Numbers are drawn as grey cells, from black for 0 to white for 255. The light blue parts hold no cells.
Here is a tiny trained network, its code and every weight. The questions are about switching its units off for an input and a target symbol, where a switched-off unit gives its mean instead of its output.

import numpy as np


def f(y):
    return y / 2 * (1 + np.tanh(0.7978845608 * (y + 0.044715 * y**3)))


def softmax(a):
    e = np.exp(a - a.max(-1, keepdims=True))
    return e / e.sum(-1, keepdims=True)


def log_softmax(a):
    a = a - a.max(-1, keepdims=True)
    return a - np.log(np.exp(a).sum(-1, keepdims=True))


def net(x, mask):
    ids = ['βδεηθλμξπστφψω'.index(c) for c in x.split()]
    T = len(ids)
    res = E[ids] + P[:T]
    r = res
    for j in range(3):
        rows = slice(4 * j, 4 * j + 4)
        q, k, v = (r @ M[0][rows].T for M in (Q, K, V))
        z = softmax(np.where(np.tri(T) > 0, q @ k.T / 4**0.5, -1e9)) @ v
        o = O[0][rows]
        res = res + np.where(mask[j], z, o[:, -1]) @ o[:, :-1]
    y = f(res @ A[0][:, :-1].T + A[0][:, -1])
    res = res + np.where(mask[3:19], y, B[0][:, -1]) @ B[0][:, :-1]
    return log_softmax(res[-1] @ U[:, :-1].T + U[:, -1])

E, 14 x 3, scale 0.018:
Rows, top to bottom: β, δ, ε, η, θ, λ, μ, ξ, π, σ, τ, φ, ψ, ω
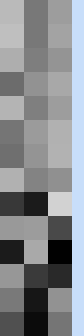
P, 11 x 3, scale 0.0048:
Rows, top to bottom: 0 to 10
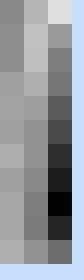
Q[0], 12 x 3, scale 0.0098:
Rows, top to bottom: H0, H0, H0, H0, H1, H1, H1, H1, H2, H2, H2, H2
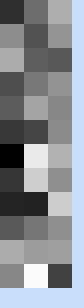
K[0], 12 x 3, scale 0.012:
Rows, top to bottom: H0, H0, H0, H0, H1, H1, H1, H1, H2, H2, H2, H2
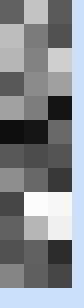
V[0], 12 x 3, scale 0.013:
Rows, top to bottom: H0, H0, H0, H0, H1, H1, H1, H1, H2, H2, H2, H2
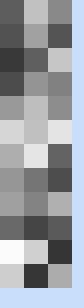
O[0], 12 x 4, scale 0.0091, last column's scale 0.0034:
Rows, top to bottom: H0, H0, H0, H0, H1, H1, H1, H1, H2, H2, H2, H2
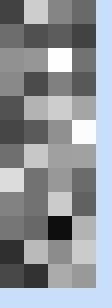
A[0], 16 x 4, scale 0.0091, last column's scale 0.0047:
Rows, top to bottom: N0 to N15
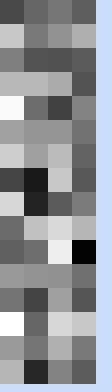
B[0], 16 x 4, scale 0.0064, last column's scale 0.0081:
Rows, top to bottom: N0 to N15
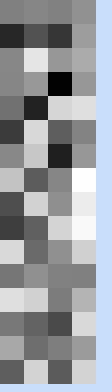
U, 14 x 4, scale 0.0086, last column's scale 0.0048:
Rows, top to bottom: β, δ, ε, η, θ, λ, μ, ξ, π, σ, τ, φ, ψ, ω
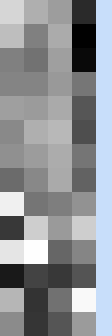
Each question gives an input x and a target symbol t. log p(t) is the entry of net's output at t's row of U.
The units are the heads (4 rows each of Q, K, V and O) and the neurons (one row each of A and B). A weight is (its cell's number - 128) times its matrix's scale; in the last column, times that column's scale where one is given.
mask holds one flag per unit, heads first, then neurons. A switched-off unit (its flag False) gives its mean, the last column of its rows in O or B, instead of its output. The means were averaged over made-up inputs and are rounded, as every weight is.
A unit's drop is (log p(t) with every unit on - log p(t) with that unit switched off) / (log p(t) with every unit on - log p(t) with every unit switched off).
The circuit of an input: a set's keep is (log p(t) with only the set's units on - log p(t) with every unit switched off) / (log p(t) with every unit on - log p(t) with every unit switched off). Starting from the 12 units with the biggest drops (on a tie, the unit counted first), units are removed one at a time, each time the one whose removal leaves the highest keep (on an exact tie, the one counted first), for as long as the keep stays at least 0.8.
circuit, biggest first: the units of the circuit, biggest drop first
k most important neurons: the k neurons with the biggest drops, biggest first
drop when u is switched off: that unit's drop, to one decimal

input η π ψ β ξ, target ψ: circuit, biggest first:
(H2)
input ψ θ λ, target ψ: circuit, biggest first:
(H2; H1; N8)
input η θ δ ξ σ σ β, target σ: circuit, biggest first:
(H2; H1)
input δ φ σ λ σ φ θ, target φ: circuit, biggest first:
(H2; H0)
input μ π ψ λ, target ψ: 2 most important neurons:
(N13; N1)
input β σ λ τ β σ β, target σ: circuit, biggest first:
(H1; H2)
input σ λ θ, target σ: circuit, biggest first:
(H2; H1)
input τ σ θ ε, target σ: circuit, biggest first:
(H1; N7)
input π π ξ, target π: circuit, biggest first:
(H2; H0; N10)
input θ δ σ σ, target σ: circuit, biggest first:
(H2; H1)
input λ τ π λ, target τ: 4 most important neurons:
(N6; N3; N9; N5)
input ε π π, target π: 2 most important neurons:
(N12; N7)
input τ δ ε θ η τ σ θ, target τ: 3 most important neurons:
(N9; N4; N1)
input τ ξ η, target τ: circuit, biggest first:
(H1)
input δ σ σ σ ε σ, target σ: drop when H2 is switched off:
0.7
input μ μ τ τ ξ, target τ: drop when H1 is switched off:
0.0
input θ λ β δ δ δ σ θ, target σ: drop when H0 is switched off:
0.2
